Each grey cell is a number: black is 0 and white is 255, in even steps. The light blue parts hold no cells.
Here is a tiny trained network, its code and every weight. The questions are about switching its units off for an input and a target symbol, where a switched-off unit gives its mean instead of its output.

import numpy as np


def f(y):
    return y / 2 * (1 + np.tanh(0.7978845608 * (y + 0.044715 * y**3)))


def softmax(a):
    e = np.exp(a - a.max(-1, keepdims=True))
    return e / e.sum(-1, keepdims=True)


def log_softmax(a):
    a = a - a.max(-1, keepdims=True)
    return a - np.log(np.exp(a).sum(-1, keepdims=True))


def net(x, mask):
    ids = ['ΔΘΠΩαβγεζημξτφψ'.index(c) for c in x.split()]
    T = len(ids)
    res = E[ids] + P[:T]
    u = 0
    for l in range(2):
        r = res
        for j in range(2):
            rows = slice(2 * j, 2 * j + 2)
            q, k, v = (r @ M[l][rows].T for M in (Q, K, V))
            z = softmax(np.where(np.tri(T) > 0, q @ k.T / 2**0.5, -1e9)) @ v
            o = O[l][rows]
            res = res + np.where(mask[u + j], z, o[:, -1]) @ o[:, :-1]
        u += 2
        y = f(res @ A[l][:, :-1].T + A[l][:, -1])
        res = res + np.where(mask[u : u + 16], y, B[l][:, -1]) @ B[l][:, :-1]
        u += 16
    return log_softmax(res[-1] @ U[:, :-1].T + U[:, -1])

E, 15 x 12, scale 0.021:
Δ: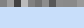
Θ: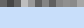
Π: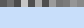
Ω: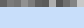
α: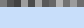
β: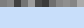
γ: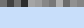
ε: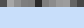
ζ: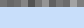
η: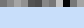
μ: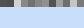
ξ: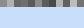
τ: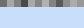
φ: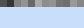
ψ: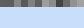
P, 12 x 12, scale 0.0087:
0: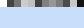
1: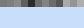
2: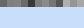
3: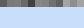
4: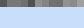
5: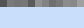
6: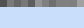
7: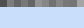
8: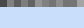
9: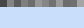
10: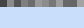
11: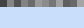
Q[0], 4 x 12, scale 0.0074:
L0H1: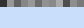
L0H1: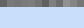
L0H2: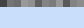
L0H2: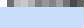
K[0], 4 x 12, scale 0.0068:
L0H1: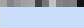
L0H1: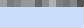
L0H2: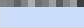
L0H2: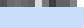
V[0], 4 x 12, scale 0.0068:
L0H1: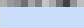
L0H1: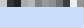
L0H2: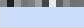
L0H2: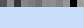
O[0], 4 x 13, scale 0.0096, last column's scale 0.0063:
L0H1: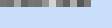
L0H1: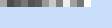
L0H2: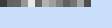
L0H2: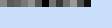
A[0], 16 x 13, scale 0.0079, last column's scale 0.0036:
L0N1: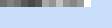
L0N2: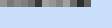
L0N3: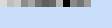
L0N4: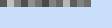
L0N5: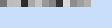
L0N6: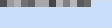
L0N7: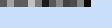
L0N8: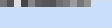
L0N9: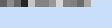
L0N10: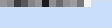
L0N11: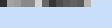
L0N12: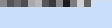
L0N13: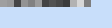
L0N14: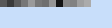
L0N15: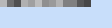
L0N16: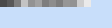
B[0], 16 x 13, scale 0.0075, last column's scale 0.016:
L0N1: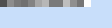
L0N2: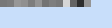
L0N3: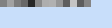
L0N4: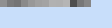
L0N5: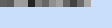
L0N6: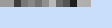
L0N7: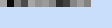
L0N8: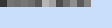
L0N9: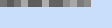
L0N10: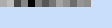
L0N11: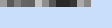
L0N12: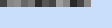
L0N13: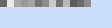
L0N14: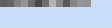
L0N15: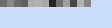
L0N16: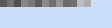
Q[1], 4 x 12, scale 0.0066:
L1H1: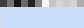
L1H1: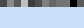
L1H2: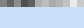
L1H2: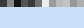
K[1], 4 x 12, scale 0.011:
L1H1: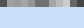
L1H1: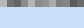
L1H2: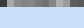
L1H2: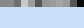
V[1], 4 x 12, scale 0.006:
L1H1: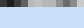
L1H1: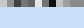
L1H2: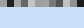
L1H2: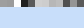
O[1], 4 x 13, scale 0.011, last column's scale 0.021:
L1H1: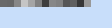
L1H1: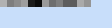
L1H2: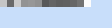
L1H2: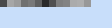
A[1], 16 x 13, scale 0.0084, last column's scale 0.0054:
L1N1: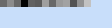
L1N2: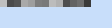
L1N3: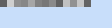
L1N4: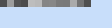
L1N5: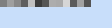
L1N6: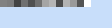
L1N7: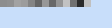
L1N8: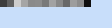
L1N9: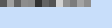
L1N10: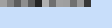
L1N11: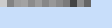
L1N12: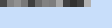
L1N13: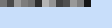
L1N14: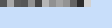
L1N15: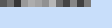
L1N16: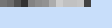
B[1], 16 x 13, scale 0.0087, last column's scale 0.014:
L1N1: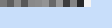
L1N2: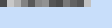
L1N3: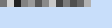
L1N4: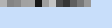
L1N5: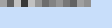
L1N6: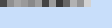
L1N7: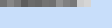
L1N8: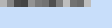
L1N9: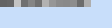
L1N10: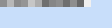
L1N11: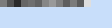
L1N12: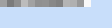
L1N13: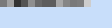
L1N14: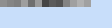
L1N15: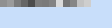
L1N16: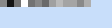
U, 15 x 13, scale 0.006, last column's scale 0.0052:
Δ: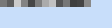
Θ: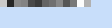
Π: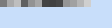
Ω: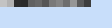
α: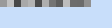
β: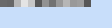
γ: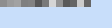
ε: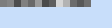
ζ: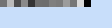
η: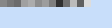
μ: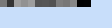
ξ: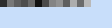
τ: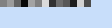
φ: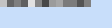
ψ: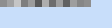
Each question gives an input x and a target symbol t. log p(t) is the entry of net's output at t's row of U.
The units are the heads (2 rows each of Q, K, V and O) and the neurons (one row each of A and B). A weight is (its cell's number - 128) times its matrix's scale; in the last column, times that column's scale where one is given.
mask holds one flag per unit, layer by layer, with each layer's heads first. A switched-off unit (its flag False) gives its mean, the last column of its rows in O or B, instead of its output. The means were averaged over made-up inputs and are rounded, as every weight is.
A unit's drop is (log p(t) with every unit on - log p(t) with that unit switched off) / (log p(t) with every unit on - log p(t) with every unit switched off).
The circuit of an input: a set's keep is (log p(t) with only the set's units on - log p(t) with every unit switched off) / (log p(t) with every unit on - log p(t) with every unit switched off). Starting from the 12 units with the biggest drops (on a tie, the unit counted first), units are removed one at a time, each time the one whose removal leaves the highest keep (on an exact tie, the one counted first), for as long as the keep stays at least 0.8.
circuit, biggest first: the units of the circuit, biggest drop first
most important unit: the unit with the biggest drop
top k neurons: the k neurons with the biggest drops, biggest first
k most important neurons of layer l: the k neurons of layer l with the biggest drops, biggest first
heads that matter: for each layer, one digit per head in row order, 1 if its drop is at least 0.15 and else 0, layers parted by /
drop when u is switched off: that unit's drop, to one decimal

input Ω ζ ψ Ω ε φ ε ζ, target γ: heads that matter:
11 / 11
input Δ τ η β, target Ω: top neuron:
(L0N2)
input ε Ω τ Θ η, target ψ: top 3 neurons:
(L0N3 L0N12 L1N1)
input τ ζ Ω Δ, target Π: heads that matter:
10 / 01
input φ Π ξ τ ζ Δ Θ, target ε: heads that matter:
11 / 10
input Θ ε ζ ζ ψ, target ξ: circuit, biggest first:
(L0N14 L1N13 L0H2)
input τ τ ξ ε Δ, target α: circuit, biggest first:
(L1N3 L1H1 L1H2)
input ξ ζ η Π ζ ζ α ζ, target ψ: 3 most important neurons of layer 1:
(L1N10 L1N9 L1N1)
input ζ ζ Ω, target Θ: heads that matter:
10 / 01
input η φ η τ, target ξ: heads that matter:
00 / 01
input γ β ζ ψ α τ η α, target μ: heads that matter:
11 / 11
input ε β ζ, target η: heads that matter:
10 / 11
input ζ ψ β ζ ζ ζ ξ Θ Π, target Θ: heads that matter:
10 / 01
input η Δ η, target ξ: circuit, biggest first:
(L1H2)
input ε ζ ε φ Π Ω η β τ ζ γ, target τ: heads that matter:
11 / 10
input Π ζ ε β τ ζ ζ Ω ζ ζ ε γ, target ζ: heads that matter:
11 / 11
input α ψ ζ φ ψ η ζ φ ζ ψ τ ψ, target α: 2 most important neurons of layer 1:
(L1N13 L1N12)
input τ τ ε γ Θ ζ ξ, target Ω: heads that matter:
11 / 10
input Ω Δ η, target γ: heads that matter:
11 / 11
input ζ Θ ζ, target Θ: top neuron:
(L0N2)
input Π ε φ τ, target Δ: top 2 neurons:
(L0N5 L0N2)
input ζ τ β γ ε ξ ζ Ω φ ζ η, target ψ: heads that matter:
10 / 10
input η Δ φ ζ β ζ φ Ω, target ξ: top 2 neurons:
(L1N3 L0N3)
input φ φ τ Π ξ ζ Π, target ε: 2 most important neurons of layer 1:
(L1N15 L1N8)
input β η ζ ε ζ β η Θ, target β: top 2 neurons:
(L1N16 L1N11)
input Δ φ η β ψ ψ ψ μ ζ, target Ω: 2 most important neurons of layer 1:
(L1N13 L1N10)
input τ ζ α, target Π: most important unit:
L0H1
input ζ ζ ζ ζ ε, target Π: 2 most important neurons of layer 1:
(L1N14 L1N6)
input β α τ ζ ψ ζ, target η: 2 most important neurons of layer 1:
(L1N6 L1N10)
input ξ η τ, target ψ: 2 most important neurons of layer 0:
(L0N2 L0N5)
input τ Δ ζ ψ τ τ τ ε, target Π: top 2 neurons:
(L0N2 L1N14)
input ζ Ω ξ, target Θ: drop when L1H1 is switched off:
0.1
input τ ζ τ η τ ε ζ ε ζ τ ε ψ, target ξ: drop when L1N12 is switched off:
-0.1
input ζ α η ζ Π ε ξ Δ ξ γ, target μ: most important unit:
L1N1
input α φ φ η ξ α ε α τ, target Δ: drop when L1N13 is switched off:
0.3
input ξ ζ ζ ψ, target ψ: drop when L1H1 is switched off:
0.8
